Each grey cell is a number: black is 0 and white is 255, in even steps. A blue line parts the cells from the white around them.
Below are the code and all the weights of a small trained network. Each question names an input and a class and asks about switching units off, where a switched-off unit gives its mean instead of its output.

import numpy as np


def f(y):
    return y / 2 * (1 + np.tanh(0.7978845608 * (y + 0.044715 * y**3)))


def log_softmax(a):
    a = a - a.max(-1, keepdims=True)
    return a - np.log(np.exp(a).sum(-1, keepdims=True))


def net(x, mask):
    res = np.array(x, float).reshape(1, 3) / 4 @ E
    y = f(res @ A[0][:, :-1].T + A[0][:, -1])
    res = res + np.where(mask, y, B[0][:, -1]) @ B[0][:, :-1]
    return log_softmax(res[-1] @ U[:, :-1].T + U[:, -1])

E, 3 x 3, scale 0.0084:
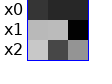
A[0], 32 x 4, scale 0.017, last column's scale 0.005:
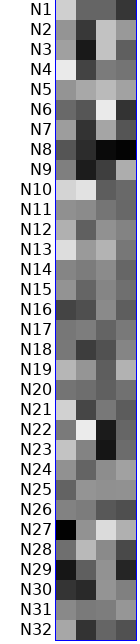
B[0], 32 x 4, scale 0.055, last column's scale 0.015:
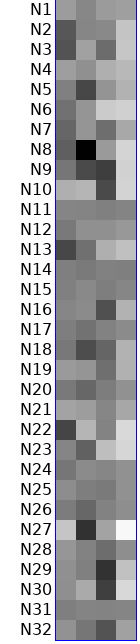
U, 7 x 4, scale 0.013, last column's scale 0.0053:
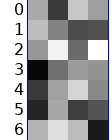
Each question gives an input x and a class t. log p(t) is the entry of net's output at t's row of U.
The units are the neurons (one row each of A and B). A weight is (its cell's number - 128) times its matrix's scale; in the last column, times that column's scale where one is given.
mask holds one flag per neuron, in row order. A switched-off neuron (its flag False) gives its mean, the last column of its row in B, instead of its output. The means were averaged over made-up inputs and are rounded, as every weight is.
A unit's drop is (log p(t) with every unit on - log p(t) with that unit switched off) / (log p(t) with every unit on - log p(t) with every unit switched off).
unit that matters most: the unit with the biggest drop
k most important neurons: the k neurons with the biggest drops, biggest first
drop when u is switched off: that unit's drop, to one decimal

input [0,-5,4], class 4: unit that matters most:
N6
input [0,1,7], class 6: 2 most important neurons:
N8; N27
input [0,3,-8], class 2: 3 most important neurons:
N8; N9; N13
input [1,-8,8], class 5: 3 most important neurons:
N30; N3; N8
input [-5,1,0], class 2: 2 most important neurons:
N27; N8
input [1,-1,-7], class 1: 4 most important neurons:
N8; N23; N6; N13
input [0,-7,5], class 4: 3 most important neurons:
N6; N8; N9
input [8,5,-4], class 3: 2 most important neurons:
N22; N27
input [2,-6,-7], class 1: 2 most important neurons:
N29; N30
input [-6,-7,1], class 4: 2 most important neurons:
N6; N3
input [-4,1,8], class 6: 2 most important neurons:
N8; N21
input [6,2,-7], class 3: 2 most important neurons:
N8; N22
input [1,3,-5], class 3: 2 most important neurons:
N30; N29
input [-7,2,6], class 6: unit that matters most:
N10
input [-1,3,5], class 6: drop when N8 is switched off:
0.3
